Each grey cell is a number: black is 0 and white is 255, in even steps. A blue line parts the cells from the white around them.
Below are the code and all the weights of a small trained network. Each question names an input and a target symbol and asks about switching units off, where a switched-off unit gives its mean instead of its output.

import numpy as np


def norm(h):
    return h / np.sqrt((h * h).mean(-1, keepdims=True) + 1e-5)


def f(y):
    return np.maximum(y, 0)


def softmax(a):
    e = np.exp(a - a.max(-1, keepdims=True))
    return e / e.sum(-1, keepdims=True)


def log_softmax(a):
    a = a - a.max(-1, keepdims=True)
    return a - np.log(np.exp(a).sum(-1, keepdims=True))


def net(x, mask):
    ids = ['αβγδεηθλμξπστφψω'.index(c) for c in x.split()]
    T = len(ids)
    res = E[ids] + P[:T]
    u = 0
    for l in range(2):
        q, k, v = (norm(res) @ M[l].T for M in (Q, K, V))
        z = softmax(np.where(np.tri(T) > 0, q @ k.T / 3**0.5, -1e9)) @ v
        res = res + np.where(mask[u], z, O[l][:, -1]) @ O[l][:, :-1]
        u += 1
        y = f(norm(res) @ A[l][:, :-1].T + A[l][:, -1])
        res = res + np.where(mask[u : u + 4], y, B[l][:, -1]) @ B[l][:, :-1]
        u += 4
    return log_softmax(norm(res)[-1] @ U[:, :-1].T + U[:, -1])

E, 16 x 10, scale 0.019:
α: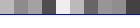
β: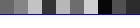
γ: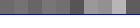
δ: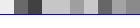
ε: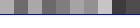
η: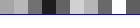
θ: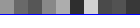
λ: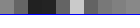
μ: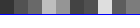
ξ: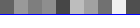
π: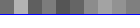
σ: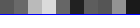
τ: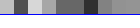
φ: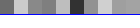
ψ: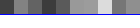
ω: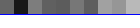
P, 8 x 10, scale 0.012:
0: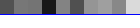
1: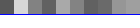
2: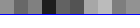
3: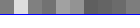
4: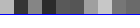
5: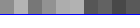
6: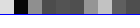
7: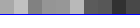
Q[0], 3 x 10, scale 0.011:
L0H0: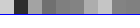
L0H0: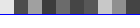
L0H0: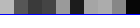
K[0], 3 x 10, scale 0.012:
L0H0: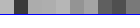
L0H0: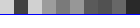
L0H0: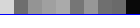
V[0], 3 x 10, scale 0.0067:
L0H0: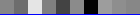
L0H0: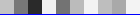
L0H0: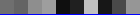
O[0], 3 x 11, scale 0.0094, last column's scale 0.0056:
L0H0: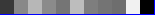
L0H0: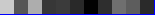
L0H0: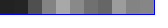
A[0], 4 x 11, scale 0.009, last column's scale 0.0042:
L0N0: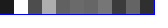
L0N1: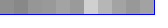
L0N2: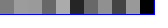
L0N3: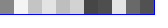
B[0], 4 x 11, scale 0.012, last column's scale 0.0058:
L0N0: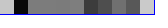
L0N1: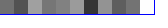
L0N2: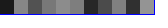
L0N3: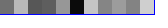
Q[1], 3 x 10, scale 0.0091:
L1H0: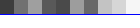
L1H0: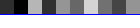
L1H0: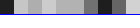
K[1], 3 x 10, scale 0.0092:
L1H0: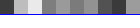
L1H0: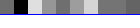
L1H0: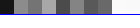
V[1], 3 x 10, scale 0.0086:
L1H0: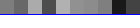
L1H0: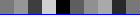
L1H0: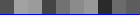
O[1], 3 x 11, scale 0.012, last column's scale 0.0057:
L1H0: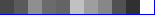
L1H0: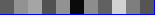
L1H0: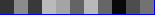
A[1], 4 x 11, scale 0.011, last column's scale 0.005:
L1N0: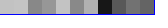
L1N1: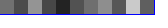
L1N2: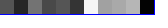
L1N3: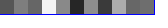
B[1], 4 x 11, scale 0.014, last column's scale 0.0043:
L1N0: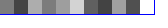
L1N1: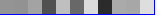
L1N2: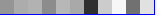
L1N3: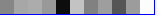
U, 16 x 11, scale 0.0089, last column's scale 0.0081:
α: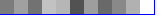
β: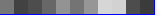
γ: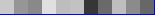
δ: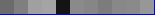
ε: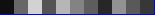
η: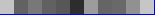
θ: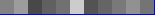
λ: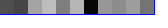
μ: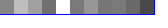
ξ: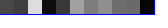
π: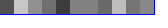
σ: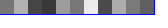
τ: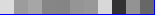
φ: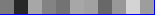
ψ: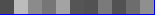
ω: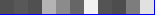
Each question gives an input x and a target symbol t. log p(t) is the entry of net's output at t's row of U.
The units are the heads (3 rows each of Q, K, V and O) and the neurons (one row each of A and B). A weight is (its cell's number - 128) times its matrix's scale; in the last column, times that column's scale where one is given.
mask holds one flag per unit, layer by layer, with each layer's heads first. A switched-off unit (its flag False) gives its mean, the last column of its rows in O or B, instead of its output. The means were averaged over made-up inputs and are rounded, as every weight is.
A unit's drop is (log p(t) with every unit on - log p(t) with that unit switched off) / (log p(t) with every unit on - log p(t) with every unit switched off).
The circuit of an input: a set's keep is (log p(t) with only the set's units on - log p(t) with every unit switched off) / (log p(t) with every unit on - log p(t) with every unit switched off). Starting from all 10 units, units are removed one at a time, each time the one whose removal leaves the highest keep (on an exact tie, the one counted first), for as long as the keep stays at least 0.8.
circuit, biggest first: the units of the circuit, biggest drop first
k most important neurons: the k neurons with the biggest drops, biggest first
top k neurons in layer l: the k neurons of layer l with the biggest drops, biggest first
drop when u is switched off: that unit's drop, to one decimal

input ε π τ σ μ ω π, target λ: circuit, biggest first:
(L0H0, L0N1)
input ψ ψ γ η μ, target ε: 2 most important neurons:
(L1N1, L0N2)
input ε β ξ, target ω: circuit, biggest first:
(L1H0, L0H0)
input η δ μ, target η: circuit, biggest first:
(L0H0)
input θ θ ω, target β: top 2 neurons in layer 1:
(L1N0, L1N3)
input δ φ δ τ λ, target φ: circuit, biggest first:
(L0H0, L1N1)
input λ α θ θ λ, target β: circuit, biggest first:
(L0H0, L1N2)
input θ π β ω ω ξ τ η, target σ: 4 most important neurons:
(L0N3, L0N0, L1N2, L1N3)
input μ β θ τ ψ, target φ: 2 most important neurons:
(L1N1, L0N1)
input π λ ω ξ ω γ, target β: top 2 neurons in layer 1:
(L1N3, L1N0)
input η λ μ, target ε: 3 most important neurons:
(L0N2, L1N1, L0N3)
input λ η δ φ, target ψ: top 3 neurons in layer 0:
(L0N2, L0N3, L0N1)
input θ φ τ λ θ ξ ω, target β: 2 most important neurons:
(L1N2, L1N0)
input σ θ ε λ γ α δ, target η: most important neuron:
(L1N2)
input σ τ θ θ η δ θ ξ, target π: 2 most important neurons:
(L0N3, L1N3)
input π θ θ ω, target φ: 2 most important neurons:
(L1N1, L0N3)
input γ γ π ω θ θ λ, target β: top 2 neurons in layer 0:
(L0N1, L0N0)
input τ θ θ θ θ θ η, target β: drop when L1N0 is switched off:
0.1
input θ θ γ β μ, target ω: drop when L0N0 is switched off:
0.0
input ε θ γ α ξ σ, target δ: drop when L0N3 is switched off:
0.2
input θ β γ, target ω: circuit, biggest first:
(L1H0)
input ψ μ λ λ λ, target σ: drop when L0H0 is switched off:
0.5
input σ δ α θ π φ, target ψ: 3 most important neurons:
(L0N2, L0N3, L1N0)
